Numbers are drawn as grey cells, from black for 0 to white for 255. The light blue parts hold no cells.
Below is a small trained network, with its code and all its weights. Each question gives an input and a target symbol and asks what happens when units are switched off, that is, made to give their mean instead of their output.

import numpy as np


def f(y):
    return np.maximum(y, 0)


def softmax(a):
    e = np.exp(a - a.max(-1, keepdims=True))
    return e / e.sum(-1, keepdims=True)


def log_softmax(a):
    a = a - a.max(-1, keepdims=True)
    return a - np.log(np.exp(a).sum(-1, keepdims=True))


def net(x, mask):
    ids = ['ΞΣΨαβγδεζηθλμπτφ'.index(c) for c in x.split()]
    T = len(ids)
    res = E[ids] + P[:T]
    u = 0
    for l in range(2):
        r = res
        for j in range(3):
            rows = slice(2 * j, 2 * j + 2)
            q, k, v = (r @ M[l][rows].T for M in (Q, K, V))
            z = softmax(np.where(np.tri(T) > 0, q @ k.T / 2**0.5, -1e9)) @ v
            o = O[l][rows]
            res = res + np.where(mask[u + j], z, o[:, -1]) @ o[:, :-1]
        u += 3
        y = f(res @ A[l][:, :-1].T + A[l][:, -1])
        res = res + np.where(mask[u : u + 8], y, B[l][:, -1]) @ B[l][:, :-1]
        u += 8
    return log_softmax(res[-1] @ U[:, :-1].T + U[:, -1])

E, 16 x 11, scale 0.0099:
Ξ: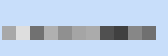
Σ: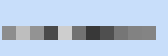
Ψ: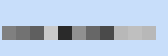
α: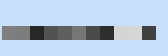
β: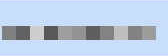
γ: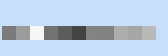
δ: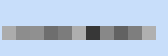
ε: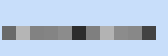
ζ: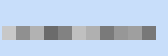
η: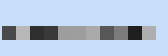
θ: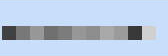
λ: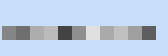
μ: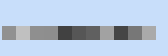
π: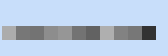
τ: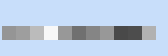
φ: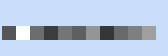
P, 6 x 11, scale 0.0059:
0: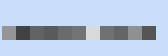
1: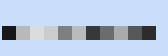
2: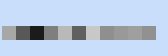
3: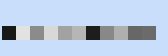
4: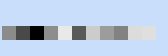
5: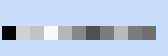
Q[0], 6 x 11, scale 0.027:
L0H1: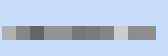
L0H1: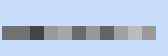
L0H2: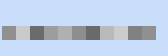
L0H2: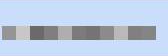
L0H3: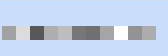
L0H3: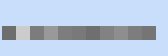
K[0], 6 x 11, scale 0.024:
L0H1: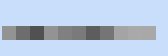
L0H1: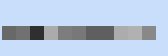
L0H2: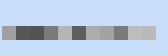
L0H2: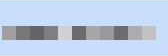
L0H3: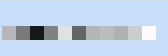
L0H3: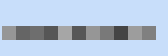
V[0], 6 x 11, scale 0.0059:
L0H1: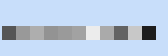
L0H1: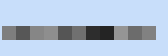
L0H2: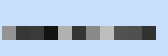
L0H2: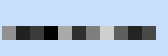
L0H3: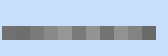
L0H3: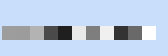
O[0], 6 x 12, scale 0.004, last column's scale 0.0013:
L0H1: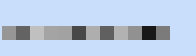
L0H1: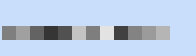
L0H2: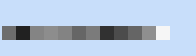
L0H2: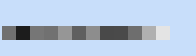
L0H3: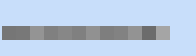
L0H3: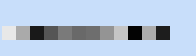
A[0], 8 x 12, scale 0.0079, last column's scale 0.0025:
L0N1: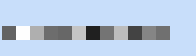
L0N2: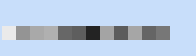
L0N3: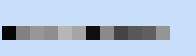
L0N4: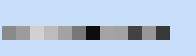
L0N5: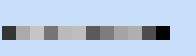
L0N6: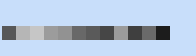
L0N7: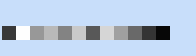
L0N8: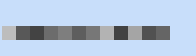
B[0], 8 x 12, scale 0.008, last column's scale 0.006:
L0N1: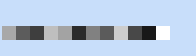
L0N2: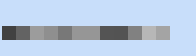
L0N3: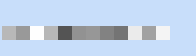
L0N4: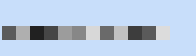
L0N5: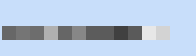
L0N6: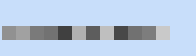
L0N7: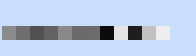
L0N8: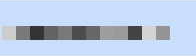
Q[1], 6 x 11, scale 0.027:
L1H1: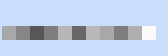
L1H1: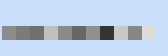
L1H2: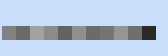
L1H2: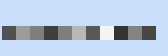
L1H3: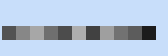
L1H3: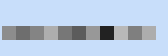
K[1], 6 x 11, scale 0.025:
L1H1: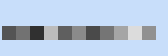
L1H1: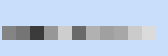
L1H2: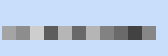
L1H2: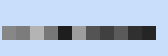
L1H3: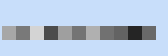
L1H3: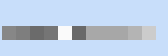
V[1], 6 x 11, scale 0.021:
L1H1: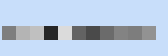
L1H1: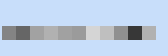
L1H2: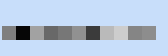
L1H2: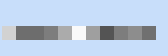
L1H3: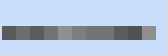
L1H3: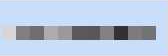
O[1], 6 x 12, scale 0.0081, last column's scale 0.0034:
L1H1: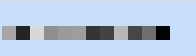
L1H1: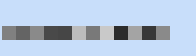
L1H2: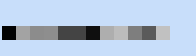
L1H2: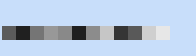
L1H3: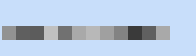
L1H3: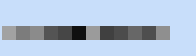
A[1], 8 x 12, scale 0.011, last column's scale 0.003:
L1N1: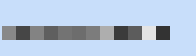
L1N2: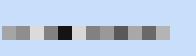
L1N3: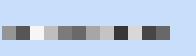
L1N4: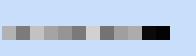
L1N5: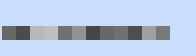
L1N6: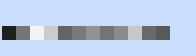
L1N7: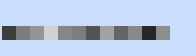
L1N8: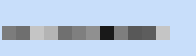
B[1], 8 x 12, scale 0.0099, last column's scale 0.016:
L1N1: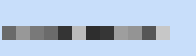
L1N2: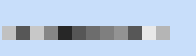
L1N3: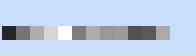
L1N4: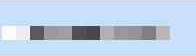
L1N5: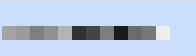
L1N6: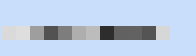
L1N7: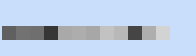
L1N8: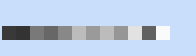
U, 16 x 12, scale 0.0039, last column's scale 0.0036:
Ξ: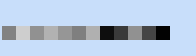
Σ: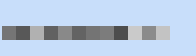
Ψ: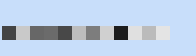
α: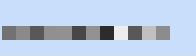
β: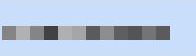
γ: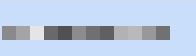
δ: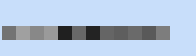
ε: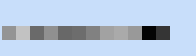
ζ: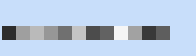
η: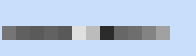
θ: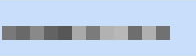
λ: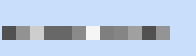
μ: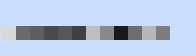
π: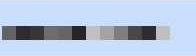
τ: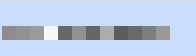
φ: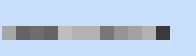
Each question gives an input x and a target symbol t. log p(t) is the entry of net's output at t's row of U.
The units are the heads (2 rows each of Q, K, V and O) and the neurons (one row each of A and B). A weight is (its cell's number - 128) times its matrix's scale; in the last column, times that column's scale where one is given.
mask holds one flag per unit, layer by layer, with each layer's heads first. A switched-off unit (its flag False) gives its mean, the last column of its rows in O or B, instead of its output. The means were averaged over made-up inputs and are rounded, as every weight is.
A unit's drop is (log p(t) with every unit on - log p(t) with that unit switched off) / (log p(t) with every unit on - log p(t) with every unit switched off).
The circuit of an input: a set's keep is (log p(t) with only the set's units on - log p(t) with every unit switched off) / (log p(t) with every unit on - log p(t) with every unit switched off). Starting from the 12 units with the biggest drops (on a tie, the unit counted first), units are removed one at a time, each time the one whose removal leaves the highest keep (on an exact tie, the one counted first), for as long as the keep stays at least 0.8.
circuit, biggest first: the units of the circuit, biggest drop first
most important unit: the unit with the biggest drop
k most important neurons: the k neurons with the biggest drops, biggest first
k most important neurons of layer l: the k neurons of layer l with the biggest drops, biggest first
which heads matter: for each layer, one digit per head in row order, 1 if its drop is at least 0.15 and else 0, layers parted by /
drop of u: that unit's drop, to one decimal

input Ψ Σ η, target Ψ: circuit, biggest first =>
L1H1
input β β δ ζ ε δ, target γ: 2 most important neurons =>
L1N2, L0N3
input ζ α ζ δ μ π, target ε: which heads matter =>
001 / 011
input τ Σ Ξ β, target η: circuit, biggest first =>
L1H2, L1N1
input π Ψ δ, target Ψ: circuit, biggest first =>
L1H1, L0N1
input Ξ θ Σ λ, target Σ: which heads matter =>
000 / 100
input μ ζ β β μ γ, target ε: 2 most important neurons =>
L1N4, L0N4
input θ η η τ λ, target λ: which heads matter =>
100 / 100
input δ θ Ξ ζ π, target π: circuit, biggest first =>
L1H3, L0N3, L1N6
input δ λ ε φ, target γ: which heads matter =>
011 / 010
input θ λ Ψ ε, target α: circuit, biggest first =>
L0N7, L0H2
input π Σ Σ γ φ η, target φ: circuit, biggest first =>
L1H2, L1N8, L1H1
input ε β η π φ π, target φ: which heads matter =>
000 / 010
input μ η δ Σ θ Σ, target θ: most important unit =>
L1H1
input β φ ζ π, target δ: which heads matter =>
000 / 010
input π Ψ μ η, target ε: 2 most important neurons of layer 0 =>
L0N1, L0N3
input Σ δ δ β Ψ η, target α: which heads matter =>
010 / 100
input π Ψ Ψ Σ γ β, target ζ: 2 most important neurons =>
L0N4, L0N7
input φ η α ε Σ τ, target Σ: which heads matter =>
000 / 100
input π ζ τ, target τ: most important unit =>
L1N3
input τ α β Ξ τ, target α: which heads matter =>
000 / 100
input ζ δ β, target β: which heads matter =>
000 / 110
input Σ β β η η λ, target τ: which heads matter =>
010 / 111
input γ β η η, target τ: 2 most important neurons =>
L0N3, L1N3
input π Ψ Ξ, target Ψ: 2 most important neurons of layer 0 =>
L0N1, L0N7
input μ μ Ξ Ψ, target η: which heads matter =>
000 / 010
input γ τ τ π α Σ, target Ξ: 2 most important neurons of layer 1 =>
L1N6, L1N5
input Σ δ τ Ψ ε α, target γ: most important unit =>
L1H2
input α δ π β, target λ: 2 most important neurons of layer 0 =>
L0N3, L0N8
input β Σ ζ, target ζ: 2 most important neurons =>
L1N1, L1N3
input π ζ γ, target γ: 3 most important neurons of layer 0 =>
L0N1, L0N7, L0N4
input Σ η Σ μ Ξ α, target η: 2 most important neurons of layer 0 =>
L0N5, L0N7
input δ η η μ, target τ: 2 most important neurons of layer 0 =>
L0N3, L0N1
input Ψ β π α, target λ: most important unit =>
L0H2
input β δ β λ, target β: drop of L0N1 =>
0.1
